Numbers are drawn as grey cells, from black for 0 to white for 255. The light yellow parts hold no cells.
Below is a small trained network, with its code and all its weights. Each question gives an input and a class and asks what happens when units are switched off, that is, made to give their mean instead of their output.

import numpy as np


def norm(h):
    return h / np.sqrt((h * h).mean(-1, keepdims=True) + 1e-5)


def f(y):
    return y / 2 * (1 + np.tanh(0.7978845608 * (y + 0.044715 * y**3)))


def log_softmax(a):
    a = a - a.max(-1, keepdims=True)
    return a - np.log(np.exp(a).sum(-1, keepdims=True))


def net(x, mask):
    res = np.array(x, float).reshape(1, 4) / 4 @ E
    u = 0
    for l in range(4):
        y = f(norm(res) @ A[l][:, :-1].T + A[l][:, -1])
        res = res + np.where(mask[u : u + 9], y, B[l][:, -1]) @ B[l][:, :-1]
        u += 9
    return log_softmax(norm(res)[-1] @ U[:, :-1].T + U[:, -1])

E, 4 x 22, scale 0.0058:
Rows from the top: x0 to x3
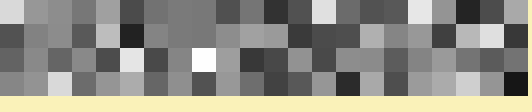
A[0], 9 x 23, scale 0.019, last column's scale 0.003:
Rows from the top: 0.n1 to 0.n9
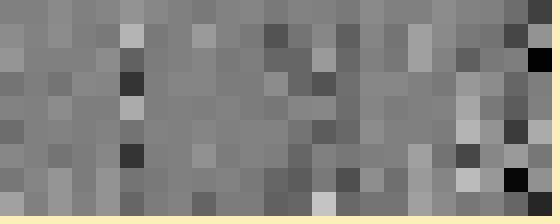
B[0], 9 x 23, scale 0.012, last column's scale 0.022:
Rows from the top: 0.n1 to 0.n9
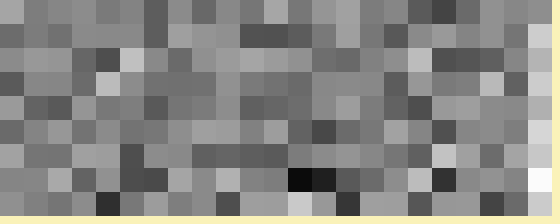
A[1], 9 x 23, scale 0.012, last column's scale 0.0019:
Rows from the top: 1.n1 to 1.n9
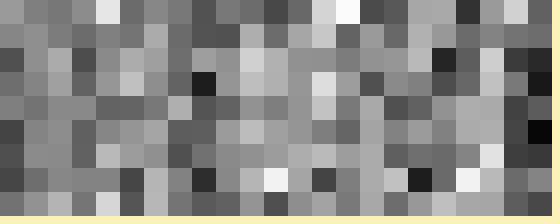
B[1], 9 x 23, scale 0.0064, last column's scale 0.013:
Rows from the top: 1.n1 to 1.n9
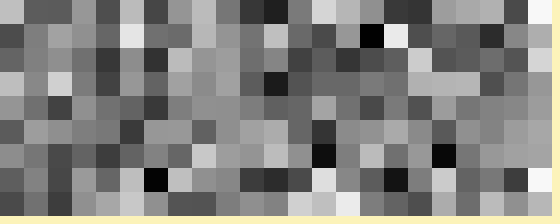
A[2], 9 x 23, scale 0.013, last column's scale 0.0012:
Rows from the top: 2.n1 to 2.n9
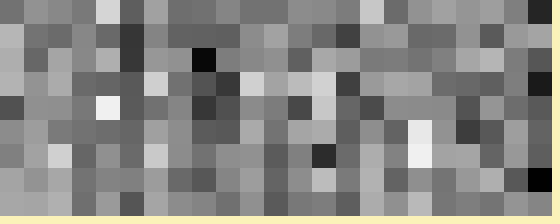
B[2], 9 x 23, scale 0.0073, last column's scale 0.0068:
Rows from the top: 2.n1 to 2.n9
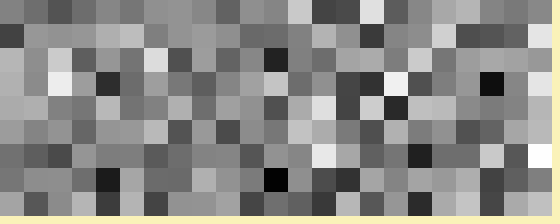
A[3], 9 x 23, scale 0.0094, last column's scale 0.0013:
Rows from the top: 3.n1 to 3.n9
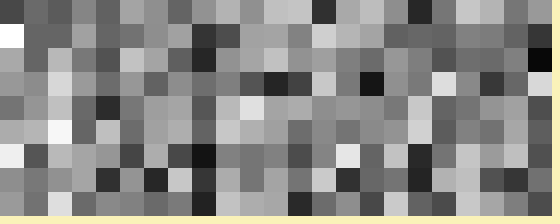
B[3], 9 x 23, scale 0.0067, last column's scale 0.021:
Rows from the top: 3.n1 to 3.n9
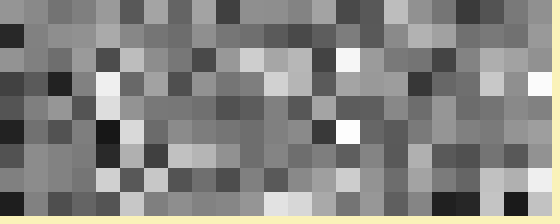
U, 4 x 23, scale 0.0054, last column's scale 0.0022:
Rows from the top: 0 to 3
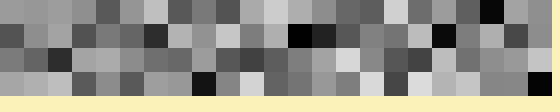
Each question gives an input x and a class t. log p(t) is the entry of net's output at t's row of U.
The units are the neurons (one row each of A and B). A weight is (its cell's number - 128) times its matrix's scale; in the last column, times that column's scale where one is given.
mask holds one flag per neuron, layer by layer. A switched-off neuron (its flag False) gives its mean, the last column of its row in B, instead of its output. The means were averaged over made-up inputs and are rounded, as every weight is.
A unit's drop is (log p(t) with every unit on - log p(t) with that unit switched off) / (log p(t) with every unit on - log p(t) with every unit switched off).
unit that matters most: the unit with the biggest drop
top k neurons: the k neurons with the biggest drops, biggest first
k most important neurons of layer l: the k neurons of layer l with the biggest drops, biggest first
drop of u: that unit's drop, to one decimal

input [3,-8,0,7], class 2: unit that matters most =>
0.n2
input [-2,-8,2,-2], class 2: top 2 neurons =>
[0.n6, 0.n3]
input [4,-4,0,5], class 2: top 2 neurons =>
[0.n2, 0.n5]
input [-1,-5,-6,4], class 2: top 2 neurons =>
[1.n8, 0.n3]
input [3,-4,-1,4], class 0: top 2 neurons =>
[0.n9, 0.n3]
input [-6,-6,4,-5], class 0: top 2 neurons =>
[0.n8, 0.n6]
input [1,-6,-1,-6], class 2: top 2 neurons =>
[0.n8, 0.n9]
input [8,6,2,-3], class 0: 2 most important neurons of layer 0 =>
[0.n9, 0.n3]
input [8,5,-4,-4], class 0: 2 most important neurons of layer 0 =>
[0.n9, 0.n3]
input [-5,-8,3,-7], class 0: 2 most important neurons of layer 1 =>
[1.n8, 1.n1]
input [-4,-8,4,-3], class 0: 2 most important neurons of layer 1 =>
[1.n8, 1.n1]
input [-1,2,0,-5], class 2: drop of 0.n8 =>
0.2
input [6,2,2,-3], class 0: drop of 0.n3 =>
0.1
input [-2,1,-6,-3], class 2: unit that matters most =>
0.n8
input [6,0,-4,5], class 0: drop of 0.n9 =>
0.7
